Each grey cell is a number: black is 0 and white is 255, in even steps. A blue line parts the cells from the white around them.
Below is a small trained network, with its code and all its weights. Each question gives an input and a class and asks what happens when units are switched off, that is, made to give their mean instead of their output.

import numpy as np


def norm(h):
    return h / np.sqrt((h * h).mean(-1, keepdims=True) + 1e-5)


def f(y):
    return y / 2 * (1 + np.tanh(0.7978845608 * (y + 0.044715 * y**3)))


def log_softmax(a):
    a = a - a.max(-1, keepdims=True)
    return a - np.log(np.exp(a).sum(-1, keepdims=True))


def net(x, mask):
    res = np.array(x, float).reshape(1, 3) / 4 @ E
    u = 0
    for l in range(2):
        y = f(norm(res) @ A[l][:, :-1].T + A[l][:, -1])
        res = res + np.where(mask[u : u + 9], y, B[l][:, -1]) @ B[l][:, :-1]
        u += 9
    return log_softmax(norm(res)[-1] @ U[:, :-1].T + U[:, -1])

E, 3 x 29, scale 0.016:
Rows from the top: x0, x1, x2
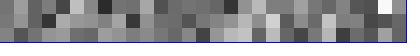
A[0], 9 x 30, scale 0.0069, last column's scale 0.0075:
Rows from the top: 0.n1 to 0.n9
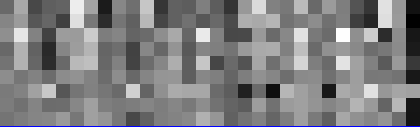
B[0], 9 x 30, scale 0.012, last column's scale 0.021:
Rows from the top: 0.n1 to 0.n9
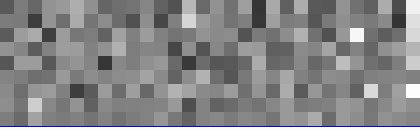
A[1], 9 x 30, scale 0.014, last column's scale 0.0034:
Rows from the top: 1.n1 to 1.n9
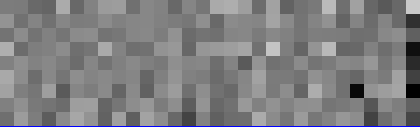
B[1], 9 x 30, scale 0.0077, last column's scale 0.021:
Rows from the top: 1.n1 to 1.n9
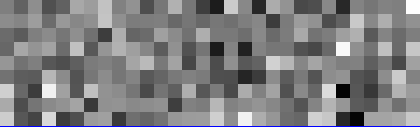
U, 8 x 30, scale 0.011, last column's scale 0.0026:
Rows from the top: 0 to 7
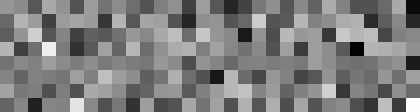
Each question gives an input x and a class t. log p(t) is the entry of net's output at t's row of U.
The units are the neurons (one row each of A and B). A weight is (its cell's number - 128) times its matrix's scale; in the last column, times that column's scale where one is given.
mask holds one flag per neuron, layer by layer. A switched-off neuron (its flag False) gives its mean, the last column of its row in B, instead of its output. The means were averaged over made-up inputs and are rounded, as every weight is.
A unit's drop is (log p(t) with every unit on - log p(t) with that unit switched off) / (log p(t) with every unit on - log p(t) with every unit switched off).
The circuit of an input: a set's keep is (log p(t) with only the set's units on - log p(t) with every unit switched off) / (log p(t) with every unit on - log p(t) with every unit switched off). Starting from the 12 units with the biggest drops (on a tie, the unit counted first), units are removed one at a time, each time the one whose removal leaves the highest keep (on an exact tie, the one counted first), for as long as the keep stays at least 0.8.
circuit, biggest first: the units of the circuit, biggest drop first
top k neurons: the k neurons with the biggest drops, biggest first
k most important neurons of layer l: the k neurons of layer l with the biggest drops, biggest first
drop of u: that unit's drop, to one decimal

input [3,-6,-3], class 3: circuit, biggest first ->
(0.n7)
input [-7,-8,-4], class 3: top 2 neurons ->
(0.n7 0.n5)
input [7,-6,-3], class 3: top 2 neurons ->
(0.n7 0.n3)
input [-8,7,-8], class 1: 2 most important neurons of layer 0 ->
(0.n3 0.n7)
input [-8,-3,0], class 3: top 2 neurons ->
(0.n3 0.n5)
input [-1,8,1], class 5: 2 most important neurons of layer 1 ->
(1.n1 1.n4)
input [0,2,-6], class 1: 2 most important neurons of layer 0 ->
(0.n5 0.n4)
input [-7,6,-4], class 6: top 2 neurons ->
(0.n7 1.n9)
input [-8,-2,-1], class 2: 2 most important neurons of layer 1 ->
(1.n9 1.n1)
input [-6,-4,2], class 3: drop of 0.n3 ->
1.2
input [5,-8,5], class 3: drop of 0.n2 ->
0.0
